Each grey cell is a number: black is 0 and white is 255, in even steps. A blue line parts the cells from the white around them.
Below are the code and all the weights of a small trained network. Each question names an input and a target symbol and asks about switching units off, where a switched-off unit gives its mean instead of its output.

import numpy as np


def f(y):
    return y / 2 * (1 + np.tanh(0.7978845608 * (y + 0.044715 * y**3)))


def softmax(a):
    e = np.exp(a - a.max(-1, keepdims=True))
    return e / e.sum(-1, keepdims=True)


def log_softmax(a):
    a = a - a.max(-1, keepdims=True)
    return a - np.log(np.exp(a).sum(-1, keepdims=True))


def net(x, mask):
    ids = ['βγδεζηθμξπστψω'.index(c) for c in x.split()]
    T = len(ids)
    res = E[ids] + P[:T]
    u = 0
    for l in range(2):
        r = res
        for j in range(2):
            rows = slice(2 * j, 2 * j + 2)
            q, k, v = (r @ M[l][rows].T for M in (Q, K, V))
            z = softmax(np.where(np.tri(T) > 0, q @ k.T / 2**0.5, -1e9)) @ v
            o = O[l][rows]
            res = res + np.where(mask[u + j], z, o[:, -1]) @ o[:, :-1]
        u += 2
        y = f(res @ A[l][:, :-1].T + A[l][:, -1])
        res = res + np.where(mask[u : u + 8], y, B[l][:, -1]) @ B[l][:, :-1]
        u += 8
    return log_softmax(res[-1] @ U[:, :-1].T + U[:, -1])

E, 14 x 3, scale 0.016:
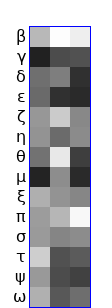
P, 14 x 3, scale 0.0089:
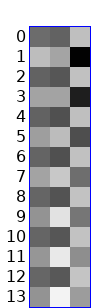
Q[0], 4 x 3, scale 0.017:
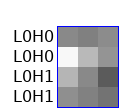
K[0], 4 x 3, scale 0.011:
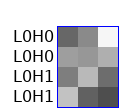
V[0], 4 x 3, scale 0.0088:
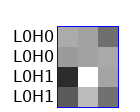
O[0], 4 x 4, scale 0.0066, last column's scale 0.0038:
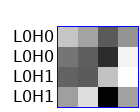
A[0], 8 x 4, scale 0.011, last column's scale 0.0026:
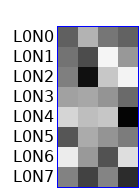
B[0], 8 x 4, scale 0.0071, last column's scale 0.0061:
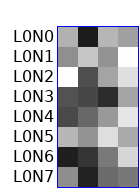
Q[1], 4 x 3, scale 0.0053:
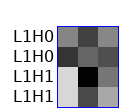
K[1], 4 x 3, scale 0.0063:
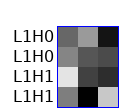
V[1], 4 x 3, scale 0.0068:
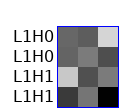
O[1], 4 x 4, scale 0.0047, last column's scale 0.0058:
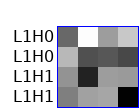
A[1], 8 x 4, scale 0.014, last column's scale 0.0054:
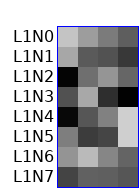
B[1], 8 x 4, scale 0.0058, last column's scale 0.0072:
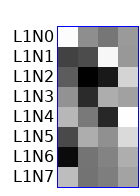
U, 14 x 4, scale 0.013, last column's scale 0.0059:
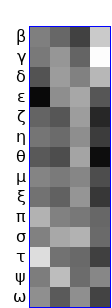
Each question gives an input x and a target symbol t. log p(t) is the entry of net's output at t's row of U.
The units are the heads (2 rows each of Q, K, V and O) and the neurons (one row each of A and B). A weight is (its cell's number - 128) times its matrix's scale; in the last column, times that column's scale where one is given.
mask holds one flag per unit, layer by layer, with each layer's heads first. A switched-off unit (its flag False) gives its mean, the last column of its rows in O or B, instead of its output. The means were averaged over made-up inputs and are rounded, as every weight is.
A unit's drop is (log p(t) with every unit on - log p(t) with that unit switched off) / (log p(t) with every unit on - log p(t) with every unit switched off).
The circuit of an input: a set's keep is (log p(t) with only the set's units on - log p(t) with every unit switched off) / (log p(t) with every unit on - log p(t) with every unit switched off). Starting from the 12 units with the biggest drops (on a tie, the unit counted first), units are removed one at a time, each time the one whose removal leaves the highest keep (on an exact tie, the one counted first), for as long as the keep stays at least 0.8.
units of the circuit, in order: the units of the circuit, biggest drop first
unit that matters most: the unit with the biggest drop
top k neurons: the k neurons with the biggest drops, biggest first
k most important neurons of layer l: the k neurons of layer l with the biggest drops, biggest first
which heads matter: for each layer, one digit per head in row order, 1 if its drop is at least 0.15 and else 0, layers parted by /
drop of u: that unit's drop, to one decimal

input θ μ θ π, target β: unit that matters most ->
L0N6
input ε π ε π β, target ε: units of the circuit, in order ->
(L0N4; L0N2)
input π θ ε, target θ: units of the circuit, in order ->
(L1N1; L1H0; L0N7)
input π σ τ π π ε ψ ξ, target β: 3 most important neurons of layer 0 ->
(L0N6; L0N2; L0N1)
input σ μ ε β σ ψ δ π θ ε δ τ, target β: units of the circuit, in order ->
(L0N6; L0N2; L1N4; L0H0)
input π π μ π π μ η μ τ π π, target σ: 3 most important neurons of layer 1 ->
(L1N2; L1N4; L1N0)
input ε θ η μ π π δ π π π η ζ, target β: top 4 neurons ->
(L0N6; L0N2; L0N1; L0N3)
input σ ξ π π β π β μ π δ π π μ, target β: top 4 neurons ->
(L1N2; L1N4; L0N1; L0N2)
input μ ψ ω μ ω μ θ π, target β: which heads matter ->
11 / 00
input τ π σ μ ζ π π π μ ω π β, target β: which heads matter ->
10 / 00
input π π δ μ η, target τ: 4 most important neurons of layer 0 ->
(L0N2; L0N6; L0N1; L0N4)
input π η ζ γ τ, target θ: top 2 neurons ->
(L1N1; L0N2)
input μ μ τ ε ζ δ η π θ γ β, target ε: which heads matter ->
00 / 01
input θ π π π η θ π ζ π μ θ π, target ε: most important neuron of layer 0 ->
(L0N2)
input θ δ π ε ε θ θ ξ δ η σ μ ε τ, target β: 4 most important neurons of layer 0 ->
(L0N6; L0N2; L0N5; L0N1)
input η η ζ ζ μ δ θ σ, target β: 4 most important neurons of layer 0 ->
(L0N6; L0N2; L0N1; L0N5)
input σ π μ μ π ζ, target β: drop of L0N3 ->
0.2
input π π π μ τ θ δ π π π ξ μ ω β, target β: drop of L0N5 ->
-0.1
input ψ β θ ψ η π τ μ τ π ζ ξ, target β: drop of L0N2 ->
0.4
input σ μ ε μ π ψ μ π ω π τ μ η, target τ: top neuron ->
(L0N2)
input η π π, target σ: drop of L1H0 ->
0.3
